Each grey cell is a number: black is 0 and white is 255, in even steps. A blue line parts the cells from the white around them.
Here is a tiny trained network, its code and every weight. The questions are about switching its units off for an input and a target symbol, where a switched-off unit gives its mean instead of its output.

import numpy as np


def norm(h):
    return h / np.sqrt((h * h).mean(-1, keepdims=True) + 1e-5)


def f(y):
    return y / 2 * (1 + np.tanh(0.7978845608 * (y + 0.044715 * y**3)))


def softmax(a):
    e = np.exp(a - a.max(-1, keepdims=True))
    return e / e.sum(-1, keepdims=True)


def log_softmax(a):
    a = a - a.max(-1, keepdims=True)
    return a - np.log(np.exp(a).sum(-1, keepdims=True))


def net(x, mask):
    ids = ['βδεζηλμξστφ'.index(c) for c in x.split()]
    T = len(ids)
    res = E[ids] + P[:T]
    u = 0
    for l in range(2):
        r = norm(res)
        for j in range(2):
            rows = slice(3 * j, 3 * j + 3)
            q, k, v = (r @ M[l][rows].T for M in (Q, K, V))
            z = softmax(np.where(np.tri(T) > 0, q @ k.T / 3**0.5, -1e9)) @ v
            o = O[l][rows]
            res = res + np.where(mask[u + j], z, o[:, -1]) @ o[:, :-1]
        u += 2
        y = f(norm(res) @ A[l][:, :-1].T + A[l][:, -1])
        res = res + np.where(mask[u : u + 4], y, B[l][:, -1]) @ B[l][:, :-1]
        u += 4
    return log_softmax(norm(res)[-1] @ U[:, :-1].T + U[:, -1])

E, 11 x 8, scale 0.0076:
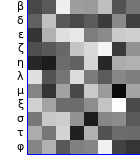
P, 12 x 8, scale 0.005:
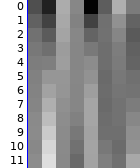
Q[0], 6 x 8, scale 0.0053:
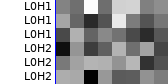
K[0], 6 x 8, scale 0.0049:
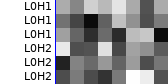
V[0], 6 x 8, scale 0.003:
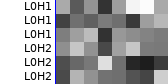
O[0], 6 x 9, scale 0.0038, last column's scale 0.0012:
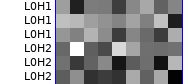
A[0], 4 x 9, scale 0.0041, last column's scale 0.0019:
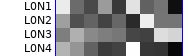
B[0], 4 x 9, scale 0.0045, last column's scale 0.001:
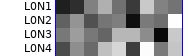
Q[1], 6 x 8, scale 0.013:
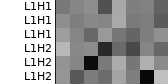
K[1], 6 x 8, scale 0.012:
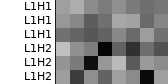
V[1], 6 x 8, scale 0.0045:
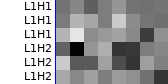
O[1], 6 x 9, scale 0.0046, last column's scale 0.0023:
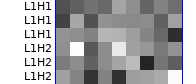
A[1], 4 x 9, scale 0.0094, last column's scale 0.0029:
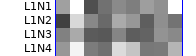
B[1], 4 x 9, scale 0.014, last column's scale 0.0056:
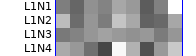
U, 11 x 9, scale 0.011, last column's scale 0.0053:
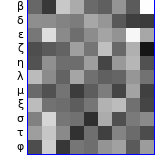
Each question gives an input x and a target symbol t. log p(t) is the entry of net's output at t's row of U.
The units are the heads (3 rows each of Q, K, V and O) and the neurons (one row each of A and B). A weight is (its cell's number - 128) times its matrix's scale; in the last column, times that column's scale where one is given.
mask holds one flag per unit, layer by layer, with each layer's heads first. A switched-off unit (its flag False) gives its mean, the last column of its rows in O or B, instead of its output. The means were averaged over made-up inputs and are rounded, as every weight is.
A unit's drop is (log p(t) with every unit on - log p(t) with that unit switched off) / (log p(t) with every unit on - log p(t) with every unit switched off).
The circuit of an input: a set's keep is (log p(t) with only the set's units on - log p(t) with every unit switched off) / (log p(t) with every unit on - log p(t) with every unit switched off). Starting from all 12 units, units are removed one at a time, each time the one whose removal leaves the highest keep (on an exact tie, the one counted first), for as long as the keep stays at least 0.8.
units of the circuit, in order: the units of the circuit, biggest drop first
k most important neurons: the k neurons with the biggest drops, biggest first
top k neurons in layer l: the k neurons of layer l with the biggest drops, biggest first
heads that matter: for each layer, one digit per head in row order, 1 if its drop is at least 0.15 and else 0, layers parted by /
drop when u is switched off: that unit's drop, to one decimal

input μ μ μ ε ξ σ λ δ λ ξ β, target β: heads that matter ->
01 / 01
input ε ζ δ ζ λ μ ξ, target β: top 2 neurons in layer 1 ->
(L1N4 L1N2)
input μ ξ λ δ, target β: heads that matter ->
00 / 10
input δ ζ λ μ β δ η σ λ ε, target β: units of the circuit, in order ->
(L1H2 L1N4 L0N3)
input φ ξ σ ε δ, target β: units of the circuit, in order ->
(L1N4 L1H2 L0H2)
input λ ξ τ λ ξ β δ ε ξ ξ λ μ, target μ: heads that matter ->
00 / 01
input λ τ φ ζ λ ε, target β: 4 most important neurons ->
(L1N4 L0N3 L0N1 L0N2)
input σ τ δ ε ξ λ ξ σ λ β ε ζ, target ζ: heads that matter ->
00 / 11
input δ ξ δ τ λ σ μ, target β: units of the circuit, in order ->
(L1H2 L1N4)
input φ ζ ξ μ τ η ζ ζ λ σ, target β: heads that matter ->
00 / 01
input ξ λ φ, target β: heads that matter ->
00 / 10
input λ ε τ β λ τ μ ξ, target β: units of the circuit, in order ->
(L1H2 L1N4)
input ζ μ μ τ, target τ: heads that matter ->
00 / 00
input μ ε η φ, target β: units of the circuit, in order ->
(L0N4 L1N4 L1H2)
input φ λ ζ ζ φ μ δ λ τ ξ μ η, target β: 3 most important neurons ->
(L1N4 L1N3 L0N4)
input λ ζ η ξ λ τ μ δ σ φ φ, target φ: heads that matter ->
00 / 01
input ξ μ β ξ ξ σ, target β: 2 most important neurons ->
(L1N4 L1N1)
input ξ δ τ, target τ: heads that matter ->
00 / 01
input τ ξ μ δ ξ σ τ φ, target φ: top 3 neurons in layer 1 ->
(L1N1 L1N2 L1N3)
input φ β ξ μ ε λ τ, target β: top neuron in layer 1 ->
(L1N4)
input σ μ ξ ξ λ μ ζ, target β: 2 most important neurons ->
(L1N4 L1N1)
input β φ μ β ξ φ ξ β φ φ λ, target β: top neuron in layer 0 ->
(L0N1)
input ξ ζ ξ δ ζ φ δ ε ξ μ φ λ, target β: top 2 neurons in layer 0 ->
(L0N4 L0N1)
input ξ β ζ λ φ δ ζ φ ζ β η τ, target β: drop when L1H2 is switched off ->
1.2
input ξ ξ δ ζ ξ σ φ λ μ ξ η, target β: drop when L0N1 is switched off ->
-0.1
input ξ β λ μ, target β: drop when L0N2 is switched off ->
-0.1
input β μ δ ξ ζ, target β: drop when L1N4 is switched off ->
1.1
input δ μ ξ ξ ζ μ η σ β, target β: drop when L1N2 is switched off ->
0.0
